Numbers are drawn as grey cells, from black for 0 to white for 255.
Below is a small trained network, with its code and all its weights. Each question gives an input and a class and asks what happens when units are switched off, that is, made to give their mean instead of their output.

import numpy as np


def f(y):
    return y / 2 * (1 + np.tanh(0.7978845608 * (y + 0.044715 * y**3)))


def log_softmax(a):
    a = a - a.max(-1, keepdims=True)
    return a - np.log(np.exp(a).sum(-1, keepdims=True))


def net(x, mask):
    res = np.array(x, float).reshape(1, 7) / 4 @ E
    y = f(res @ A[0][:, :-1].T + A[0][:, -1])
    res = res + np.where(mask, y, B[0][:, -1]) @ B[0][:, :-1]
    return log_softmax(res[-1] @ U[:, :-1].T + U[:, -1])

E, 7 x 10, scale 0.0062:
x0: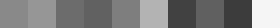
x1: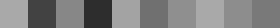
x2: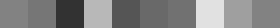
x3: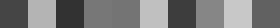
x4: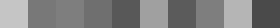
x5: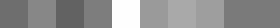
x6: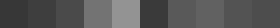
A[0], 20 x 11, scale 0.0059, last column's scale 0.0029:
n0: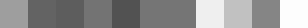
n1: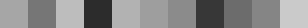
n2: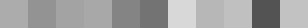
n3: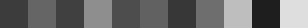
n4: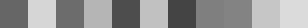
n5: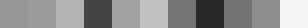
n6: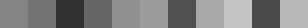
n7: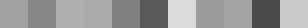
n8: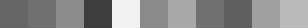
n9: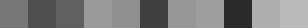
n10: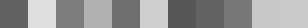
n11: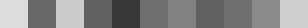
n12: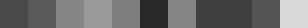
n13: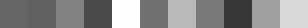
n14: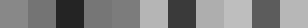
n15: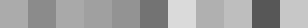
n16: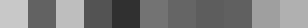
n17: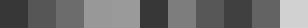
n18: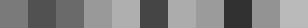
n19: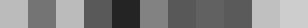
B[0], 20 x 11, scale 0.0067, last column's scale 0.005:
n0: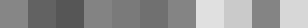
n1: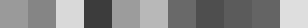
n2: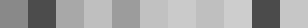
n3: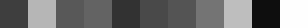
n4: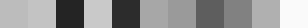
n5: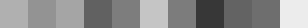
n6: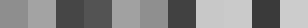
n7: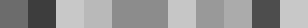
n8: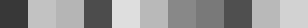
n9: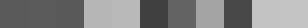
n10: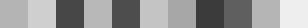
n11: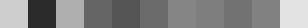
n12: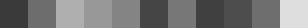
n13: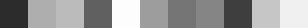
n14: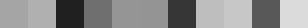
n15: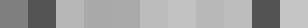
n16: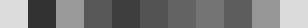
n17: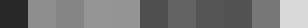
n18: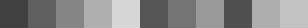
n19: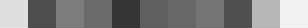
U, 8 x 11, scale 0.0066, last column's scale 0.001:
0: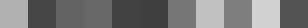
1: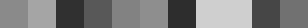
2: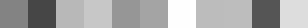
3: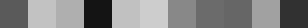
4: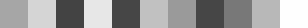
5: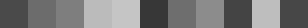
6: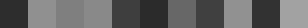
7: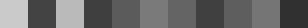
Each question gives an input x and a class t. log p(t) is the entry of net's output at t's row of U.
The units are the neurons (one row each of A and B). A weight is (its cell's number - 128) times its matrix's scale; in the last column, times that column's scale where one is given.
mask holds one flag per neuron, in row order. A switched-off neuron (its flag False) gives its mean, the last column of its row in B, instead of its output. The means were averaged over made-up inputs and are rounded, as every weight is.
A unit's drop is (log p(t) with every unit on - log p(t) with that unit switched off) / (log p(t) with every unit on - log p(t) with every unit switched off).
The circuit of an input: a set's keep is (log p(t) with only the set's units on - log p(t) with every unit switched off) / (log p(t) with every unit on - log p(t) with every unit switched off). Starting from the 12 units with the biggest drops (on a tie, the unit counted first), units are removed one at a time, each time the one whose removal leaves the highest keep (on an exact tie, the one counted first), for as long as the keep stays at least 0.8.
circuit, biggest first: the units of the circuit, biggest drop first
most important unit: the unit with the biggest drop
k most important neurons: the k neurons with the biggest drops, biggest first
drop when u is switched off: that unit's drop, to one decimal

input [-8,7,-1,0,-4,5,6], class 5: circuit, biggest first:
[n13; n18]
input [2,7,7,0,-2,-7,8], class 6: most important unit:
n3
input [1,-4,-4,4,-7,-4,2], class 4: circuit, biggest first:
[n10; n4]
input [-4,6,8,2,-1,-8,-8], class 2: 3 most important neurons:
[n2; n15; n7]
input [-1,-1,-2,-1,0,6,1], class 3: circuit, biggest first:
[n8; n13]
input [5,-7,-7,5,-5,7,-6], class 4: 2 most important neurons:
[n10; n4]
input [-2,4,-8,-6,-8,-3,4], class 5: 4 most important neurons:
[n9; n18; n12; n17]
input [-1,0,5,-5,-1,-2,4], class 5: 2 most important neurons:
[n9; n18]
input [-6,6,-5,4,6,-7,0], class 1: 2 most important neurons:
[n3; n6]
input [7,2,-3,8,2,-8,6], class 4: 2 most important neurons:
[n4; n10]
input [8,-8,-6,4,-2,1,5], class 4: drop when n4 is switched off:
0.2
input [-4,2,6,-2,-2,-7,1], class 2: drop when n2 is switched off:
0.3
